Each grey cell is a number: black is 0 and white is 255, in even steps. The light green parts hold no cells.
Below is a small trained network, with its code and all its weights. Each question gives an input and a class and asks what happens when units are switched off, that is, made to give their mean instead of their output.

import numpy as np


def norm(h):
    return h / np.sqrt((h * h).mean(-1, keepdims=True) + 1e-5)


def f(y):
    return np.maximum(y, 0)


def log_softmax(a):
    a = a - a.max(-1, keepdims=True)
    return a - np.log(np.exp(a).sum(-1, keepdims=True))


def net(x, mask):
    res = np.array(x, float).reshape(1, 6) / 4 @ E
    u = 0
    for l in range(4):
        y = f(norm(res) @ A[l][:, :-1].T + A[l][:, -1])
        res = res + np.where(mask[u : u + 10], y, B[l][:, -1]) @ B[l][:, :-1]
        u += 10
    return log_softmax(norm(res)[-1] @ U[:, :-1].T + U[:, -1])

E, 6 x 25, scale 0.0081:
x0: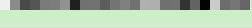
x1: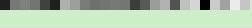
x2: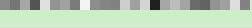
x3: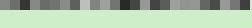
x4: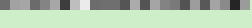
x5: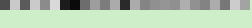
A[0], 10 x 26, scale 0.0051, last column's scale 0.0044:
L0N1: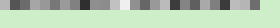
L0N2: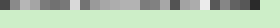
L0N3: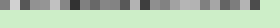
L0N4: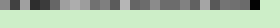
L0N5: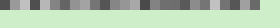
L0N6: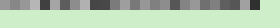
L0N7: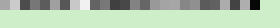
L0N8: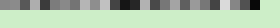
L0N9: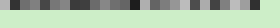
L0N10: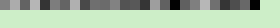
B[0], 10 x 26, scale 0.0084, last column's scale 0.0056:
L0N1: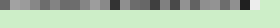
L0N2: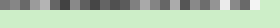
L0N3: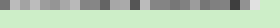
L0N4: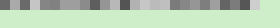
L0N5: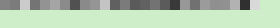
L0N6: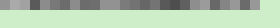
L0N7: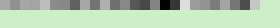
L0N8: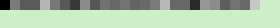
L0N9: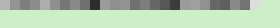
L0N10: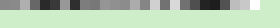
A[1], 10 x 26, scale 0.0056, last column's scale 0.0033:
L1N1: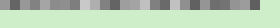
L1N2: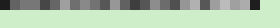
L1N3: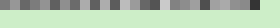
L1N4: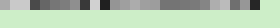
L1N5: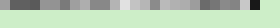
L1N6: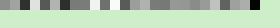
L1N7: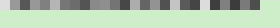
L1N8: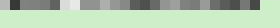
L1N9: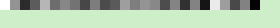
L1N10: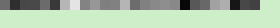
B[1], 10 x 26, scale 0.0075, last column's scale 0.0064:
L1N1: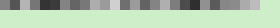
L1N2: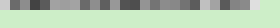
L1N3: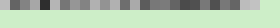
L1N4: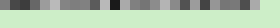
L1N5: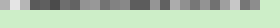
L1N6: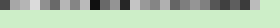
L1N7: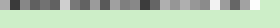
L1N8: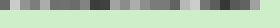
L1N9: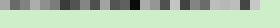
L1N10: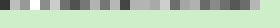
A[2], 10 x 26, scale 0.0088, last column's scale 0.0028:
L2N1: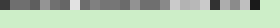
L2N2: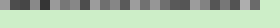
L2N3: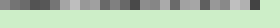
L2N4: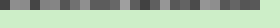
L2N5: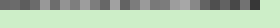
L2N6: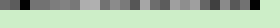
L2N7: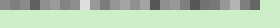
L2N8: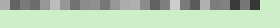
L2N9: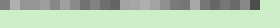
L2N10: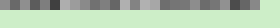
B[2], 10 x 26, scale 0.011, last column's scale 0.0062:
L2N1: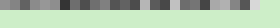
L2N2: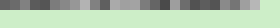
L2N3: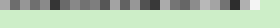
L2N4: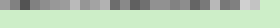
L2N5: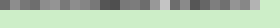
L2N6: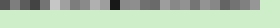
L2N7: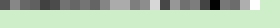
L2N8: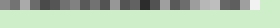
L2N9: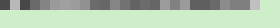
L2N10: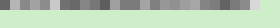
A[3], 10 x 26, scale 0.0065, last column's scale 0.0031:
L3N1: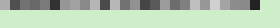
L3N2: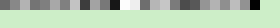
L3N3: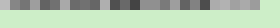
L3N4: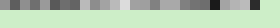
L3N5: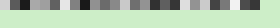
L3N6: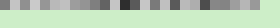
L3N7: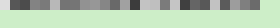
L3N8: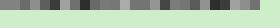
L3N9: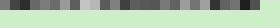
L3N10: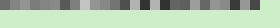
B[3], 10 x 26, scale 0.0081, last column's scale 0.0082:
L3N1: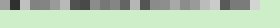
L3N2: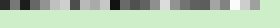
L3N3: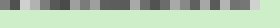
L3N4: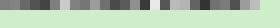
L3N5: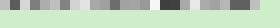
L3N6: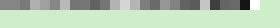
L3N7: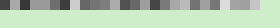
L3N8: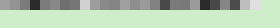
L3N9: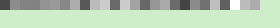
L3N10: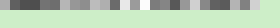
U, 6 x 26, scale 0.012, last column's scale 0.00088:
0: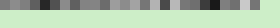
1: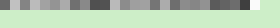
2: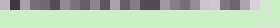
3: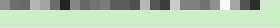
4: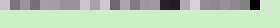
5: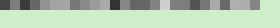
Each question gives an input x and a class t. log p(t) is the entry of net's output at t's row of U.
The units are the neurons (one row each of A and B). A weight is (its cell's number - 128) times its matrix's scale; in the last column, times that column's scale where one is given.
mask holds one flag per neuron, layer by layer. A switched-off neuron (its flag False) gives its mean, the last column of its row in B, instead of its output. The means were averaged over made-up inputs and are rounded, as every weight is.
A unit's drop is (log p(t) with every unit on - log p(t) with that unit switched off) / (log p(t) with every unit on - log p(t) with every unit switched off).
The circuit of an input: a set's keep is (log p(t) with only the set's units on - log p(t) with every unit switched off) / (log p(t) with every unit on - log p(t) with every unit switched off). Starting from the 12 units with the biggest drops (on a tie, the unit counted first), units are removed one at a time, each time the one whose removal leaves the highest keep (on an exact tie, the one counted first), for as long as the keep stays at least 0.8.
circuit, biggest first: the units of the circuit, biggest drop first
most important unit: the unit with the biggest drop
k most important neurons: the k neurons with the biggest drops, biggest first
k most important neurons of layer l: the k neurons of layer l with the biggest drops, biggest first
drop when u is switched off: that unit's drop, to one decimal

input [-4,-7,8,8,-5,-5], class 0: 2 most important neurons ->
[L2N7 L1N1]
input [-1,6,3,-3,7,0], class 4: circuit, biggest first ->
[L0N7]
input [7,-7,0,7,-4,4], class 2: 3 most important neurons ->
[L1N7 L2N8 L0N2]
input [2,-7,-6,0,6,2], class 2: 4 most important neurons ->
[L1N7 L2N8 L2N7 L3N1]
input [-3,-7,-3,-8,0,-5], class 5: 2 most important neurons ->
[L3N2 L0N1]
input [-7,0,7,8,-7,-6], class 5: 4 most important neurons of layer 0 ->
[L0N8 L0N10 L0N5 L0N7]
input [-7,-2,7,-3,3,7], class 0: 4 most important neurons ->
[L2N7 L1N1 L3N4 L0N4]
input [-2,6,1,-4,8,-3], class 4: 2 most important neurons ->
[L0N5 L0N7]
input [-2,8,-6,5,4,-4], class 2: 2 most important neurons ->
[L2N3 L1N2]
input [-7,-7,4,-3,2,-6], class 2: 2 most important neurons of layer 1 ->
[L1N7 L1N1]
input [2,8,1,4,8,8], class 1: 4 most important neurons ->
[L0N3 L3N6 L1N7 L2N8]
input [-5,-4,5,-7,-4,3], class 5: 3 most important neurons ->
[L0N1 L3N2 L0N10]
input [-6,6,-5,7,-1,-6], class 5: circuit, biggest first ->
[L0N8 L3N9]
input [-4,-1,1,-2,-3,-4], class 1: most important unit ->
L0N4
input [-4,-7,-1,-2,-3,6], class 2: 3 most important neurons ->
[L1N7 L2N8 L0N4]
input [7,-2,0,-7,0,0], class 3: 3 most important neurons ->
[L1N9 L3N7 L3N3]
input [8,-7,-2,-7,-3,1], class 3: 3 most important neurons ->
[L1N9 L3N7 L2N3]
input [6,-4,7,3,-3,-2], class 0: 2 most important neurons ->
[L2N7 L0N2]
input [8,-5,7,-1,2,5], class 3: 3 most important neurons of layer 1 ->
[L1N9 L1N4 L1N3]
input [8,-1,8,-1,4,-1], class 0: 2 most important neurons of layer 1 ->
[L1N1 L1N3]
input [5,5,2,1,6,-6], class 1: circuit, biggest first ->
[L2N10]
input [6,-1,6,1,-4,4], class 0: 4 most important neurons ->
[L2N7 L0N2 L3N4 L1N1]
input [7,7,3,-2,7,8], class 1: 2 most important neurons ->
[L0N3 L3N6]
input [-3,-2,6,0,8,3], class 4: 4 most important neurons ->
[L0N7 L0N5 L0N10 L3N10]
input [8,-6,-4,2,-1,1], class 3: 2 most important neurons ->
[L1N9 L3N7]
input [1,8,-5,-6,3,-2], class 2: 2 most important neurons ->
[L2N3 L1N2]
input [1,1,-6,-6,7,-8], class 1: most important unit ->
L2N10
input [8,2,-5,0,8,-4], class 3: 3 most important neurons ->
[L1N9 L3N7 L3N3]
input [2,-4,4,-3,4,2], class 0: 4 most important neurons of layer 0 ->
[L0N1 L0N9 L0N2 L0N8]
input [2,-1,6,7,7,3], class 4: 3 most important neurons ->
[L0N7 L0N10 L3N10]
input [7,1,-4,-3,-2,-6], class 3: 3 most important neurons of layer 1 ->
[L1N9 L1N6 L1N4]
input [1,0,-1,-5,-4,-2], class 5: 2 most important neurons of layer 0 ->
[L0N1 L0N7]
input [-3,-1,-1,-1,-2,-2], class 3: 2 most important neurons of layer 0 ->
[L0N2 L0N3]
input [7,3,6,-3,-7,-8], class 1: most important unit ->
L1N10
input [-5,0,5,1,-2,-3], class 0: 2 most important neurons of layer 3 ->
[L3N4 L3N8]
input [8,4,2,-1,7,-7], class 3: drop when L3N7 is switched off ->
0.3
